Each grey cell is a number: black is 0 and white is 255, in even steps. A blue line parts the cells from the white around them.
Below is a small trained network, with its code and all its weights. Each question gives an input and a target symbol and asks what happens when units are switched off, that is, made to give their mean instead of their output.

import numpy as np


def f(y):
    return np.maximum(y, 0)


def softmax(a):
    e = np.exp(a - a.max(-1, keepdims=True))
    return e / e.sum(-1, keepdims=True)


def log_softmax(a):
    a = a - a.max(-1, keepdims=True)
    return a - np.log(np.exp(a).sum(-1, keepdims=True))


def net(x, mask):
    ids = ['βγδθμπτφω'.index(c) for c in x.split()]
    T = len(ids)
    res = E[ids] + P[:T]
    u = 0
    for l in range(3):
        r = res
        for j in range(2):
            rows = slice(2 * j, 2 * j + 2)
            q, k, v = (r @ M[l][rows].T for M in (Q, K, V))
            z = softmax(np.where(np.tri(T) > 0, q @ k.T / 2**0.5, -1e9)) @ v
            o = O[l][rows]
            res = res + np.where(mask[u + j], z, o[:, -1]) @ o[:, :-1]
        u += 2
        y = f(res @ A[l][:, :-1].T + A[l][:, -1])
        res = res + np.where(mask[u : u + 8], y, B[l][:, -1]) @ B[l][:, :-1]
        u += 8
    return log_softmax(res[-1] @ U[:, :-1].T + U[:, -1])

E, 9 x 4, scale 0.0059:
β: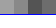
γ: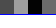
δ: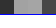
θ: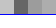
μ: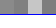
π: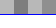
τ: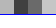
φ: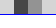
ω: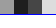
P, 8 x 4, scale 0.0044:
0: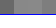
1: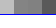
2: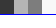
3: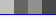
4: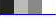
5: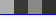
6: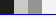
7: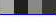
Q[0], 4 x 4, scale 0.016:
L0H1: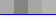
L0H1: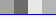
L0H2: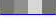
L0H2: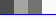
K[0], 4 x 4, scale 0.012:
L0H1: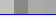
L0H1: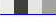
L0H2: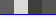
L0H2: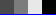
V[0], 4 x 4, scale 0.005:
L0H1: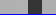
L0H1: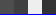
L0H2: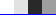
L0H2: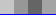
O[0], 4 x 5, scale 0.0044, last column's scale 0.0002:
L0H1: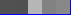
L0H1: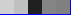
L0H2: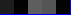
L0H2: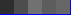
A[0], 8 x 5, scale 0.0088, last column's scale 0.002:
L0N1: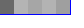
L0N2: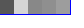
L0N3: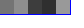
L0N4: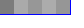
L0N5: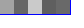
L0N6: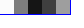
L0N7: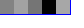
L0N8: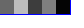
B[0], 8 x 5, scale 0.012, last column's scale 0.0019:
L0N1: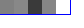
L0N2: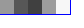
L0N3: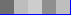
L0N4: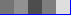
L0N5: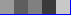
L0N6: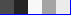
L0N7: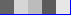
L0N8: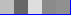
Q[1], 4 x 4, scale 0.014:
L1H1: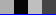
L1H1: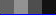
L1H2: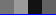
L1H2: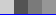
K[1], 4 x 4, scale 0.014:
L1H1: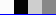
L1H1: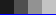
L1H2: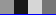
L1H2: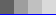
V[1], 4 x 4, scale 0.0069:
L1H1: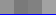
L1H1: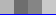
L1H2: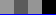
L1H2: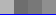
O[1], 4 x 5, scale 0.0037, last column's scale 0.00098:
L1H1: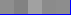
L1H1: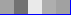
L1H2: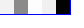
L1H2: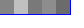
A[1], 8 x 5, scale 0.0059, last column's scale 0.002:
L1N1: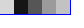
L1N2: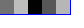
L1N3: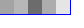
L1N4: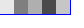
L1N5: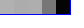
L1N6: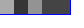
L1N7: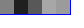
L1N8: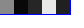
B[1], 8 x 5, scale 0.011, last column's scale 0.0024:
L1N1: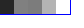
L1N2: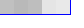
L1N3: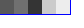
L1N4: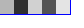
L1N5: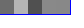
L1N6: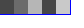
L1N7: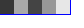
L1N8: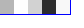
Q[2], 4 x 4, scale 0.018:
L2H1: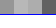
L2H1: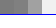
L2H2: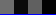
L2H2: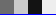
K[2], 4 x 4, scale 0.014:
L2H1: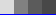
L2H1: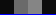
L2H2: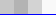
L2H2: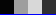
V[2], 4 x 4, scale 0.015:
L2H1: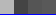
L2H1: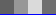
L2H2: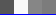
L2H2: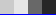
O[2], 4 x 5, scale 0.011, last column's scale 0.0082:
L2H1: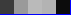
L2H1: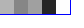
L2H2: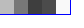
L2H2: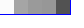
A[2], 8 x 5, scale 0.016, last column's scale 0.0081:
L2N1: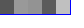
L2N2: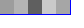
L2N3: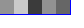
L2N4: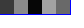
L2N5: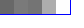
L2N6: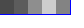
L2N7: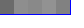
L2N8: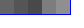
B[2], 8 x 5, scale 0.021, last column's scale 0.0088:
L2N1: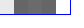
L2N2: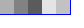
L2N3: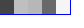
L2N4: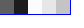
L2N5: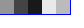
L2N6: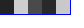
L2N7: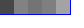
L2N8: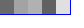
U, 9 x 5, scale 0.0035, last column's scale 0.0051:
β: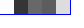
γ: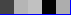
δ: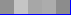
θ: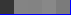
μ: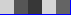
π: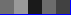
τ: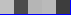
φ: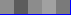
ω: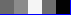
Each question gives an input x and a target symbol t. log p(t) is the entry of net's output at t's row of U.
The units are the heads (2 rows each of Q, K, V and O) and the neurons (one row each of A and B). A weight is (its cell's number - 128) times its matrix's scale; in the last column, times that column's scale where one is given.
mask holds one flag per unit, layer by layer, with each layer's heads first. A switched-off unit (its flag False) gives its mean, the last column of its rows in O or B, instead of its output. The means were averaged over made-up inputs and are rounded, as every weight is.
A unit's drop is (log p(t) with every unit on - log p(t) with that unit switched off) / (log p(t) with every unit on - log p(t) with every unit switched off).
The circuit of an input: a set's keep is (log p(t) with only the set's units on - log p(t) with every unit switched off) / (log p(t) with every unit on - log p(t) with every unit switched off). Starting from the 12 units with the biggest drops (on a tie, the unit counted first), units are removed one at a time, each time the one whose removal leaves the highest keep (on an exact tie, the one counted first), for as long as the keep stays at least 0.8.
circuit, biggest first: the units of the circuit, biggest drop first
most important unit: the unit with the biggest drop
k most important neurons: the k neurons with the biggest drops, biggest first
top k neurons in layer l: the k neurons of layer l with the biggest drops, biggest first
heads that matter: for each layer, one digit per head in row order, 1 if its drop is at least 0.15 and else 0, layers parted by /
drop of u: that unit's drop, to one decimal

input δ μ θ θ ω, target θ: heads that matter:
00 / 00 / 01
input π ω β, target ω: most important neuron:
(L2N4)
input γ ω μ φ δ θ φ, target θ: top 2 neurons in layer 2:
(L2N6; L2N4)
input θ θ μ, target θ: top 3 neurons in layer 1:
(L1N8; L1N4; L1N2)
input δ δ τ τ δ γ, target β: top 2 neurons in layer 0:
(L0N6; L0N3)
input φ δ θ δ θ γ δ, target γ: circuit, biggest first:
(L2N5; L2N2)
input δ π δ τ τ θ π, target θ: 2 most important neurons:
(L2N6; L2N4)
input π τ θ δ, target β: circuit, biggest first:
(L2N3; L0N7; L2N1)
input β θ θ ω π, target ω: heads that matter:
00 / 01 / 11
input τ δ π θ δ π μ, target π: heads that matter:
00 / 00 / 11
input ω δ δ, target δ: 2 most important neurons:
(L2N3; L2N2)
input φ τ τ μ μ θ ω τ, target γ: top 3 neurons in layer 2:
(L2N8; L2N5; L2N2)
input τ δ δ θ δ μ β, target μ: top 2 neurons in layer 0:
(L0N2; L0N7)
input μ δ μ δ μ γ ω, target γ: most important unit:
L2H1
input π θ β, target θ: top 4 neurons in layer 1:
(L1N8; L1N4; L1N2; L1N1)
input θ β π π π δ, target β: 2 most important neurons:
(L2N3; L2N6)
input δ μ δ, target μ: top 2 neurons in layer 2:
(L2N2; L2N5)
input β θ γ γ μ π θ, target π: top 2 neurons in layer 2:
(L2N6; L2N5)
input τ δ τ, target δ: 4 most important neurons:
(L2N3; L2N2; L0N6; L0N7)
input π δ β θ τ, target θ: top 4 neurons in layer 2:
(L2N6; L2N4; L2N5; L2N7)
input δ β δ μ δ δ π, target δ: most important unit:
L2N3
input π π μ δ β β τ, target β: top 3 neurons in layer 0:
(L0N6; L0N7; L0N3)
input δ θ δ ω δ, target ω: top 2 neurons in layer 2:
(L2N4; L2N3)
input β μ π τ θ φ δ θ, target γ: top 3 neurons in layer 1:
(L1N2; L1N3; L1N6)
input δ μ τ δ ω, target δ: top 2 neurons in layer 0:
(L0N6; L0N7)
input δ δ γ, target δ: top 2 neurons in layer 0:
(L0N7; L0N2)
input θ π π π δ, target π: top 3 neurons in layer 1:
(L1N8; L1N4; L1N2)
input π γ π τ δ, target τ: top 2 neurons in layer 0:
(L0N7; L0N6)
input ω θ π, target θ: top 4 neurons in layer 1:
(L1N6; L1N8; L1N4; L1N2)
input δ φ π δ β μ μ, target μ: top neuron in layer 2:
(L2N2)
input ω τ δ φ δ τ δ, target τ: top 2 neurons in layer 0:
(L0N6; L0N7)
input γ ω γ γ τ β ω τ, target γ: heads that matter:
10 / 01 / 11
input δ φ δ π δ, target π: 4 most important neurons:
(L1N8; L2N6; L1N4; L1N2)
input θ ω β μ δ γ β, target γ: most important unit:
L0N6
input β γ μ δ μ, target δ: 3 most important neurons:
(L2N3; L2N2; L0N6)
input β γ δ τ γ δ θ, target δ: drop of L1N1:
0.2
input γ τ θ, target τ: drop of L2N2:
0.0
